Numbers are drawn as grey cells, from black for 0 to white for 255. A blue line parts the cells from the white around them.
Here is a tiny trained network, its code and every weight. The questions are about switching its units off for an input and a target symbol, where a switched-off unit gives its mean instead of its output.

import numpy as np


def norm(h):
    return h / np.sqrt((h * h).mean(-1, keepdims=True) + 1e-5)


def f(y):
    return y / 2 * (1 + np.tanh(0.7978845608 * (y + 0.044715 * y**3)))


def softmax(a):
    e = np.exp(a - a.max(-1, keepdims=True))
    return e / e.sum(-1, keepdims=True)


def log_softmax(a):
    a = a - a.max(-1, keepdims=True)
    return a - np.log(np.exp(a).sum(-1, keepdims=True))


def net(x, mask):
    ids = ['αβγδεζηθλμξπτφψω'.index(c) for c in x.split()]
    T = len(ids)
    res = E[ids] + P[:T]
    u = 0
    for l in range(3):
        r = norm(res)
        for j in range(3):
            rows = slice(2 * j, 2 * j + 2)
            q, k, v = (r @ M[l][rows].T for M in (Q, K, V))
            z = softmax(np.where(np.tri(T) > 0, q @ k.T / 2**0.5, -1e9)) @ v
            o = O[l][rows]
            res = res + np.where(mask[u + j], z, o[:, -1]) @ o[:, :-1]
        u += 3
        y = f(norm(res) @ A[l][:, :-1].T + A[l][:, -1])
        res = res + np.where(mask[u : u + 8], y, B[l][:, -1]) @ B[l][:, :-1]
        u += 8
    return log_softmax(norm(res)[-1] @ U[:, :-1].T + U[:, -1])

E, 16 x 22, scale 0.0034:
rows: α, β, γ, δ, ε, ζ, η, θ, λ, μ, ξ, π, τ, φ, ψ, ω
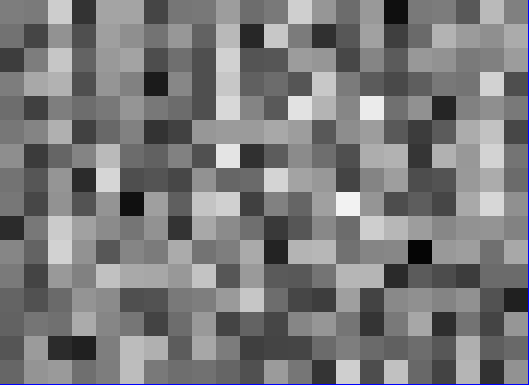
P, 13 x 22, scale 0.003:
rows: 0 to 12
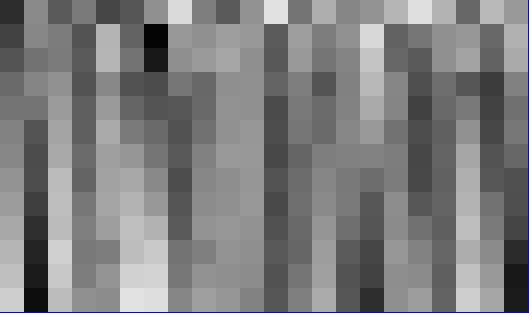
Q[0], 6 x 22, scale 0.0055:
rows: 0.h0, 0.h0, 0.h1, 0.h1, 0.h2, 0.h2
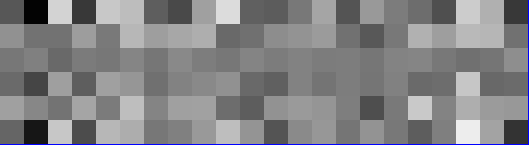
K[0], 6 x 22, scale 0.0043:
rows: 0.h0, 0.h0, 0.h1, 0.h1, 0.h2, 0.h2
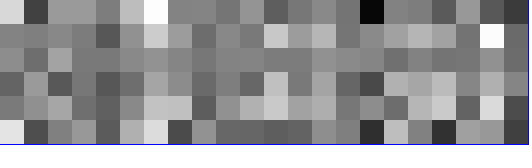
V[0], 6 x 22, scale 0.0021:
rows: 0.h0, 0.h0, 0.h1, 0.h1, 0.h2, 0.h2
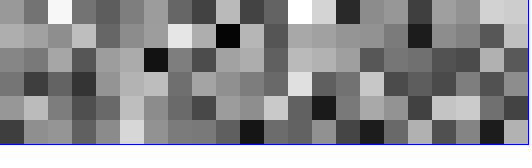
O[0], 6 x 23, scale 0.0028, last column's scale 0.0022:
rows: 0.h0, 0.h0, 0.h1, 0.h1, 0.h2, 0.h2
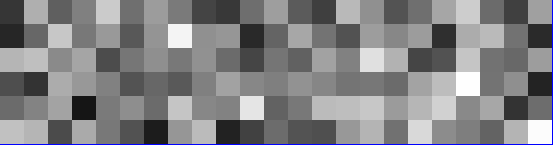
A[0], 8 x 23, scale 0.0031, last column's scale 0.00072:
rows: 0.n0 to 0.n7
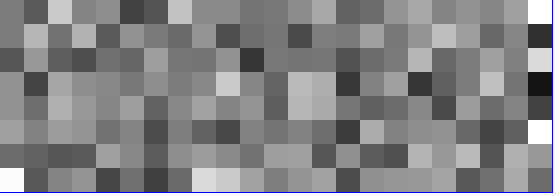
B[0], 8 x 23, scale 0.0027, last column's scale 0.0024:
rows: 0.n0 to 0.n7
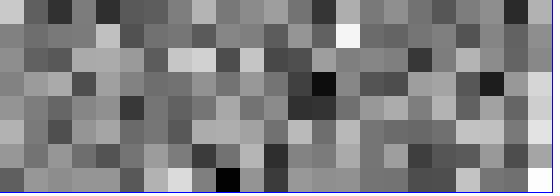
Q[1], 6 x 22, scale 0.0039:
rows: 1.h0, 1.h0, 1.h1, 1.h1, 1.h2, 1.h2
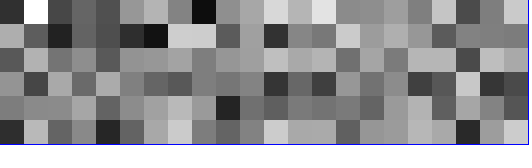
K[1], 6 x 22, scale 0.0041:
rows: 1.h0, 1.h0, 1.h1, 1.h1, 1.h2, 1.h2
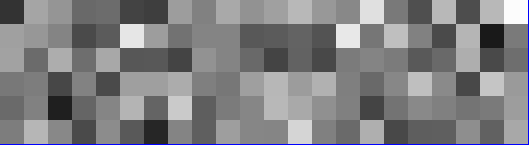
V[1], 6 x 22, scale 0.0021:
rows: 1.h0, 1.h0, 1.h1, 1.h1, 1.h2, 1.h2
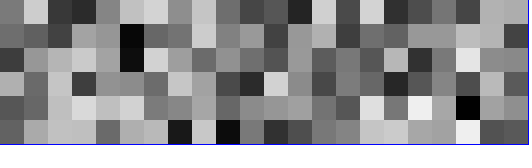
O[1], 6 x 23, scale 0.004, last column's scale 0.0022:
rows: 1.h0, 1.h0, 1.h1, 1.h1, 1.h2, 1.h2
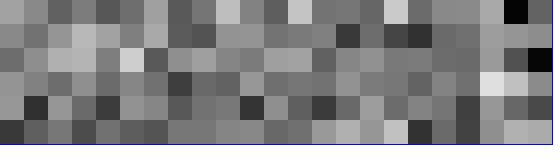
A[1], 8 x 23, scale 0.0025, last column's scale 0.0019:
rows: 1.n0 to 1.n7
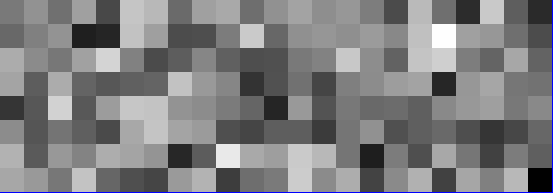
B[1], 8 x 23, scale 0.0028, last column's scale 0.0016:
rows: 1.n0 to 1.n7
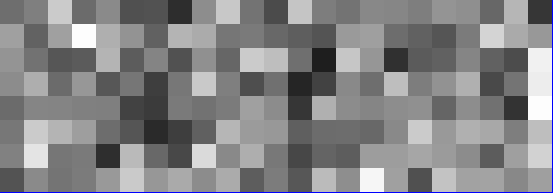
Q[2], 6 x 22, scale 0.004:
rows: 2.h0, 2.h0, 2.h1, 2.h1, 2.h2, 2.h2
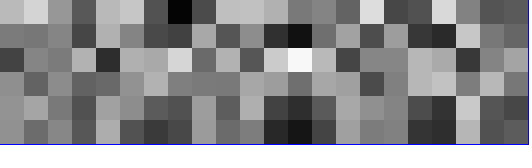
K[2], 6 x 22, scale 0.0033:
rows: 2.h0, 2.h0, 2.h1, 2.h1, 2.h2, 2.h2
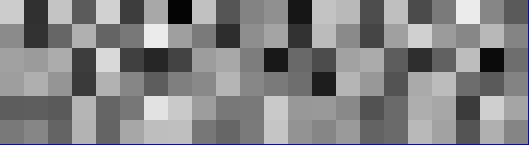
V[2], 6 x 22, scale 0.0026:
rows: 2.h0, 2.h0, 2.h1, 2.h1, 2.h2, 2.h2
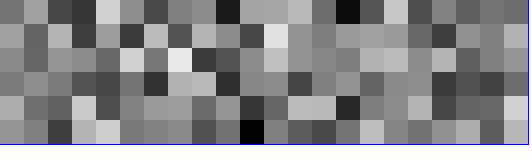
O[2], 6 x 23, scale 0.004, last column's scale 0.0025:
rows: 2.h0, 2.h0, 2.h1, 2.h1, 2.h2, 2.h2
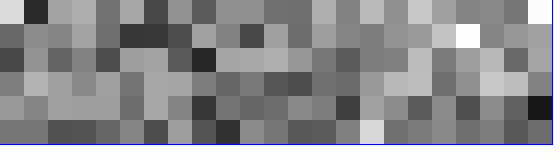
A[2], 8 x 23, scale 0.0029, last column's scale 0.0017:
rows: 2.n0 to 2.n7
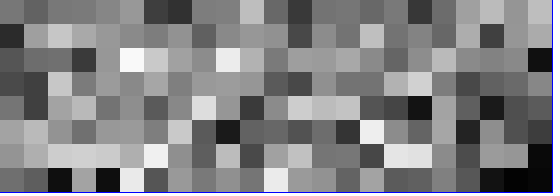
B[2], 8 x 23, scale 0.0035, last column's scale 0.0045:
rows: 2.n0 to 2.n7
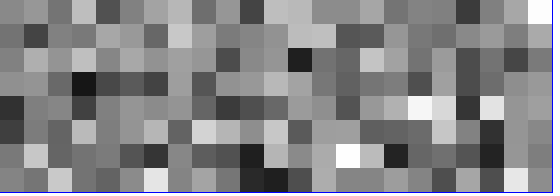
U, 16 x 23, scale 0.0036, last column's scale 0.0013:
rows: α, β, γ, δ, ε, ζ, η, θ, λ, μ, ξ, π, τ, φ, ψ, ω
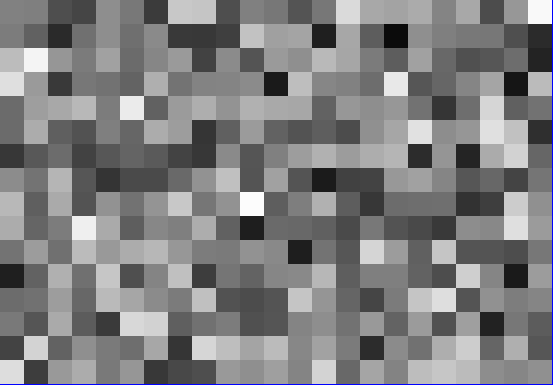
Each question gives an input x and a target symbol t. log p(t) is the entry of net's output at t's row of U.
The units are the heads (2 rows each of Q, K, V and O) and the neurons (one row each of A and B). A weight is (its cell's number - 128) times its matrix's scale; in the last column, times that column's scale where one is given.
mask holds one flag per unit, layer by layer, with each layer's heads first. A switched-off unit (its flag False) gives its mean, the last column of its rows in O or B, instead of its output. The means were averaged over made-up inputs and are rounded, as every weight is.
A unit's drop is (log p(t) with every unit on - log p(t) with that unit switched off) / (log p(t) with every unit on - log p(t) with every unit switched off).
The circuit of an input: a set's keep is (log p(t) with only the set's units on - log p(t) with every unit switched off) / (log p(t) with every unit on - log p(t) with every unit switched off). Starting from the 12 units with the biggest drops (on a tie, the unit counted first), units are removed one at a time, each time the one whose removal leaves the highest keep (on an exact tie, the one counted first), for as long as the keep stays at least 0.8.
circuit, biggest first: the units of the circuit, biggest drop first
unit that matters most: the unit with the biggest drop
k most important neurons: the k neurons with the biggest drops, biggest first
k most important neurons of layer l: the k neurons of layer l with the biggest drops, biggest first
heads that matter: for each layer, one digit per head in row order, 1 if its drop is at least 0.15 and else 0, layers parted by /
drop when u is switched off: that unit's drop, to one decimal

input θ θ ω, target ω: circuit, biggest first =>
[2.h0]
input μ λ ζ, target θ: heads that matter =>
011 / 011 / 000
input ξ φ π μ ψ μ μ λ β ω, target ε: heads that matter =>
100 / 010 / 000
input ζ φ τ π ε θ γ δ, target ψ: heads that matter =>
001 / 000 / 001
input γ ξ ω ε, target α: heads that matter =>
100 / 000 / 000
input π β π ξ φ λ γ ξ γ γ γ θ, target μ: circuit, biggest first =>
[0.h1, 1.h0, 2.n0]
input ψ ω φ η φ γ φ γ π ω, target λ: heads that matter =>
110 / 100 / 101
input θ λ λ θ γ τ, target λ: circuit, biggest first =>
[0.h0, 1.h0]
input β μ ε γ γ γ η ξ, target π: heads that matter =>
101 / 000 / 000
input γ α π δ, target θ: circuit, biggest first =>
[0.h0, 0.n3, 1.h2]
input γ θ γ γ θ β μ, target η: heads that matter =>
000 / 001 / 000
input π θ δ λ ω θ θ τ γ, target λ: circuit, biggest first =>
[0.h0, 0.n7]
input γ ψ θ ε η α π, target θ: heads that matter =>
100 / 000 / 000
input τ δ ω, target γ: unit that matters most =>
2.h2
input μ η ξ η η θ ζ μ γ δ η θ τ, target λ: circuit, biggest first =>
[1.h0, 0.h0, 2.h0]
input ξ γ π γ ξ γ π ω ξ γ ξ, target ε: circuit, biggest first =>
[1.h1, 0.h0]
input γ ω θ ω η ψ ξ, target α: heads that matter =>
101 / 000 / 001
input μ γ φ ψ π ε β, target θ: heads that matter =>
000 / 001 / 000
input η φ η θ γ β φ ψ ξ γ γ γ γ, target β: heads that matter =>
101 / 000 / 000
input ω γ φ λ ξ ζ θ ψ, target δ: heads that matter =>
101 / 100 / 000
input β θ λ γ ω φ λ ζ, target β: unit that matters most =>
2.h1
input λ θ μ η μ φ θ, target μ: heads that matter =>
101 / 100 / 000
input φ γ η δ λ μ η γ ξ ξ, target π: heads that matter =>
100 / 000 / 000
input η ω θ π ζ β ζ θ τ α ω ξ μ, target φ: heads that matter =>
101 / 001 / 110
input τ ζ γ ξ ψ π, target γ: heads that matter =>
100 / 000 / 011
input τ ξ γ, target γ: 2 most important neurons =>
[2.n6, 0.n7]
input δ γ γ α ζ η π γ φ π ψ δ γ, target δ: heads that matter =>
000 / 100 / 000
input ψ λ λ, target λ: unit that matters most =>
0.h1
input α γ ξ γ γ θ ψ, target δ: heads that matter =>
000 / 100 / 000
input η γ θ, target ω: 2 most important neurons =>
[0.n7, 1.n3]
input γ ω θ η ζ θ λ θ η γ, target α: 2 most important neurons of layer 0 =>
[0.n1, 0.n7]
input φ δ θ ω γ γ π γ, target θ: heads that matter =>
100 / 000 / 000
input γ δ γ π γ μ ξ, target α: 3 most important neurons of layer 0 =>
[0.n1, 0.n7, 0.n2]
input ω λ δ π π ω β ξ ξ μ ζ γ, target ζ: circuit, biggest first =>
[2.h1]
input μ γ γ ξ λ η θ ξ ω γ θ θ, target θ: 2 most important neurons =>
[0.n2, 2.n3]
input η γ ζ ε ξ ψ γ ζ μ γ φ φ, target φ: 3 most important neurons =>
[2.n7, 1.n1, 1.n7]
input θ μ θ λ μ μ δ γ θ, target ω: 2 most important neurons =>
[0.n1, 0.n5]
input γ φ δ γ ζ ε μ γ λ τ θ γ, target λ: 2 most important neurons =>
[0.n7, 1.n3]
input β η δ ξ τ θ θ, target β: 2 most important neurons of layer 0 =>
[0.n3, 0.n7]
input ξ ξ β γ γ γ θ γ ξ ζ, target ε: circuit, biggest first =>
[1.h1]
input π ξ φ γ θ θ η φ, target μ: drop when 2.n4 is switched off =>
0.0
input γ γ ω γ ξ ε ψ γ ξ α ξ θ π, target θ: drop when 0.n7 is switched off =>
0.1
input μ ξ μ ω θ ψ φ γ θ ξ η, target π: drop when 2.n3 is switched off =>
-0.1
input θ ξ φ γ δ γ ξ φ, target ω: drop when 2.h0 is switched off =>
1.1
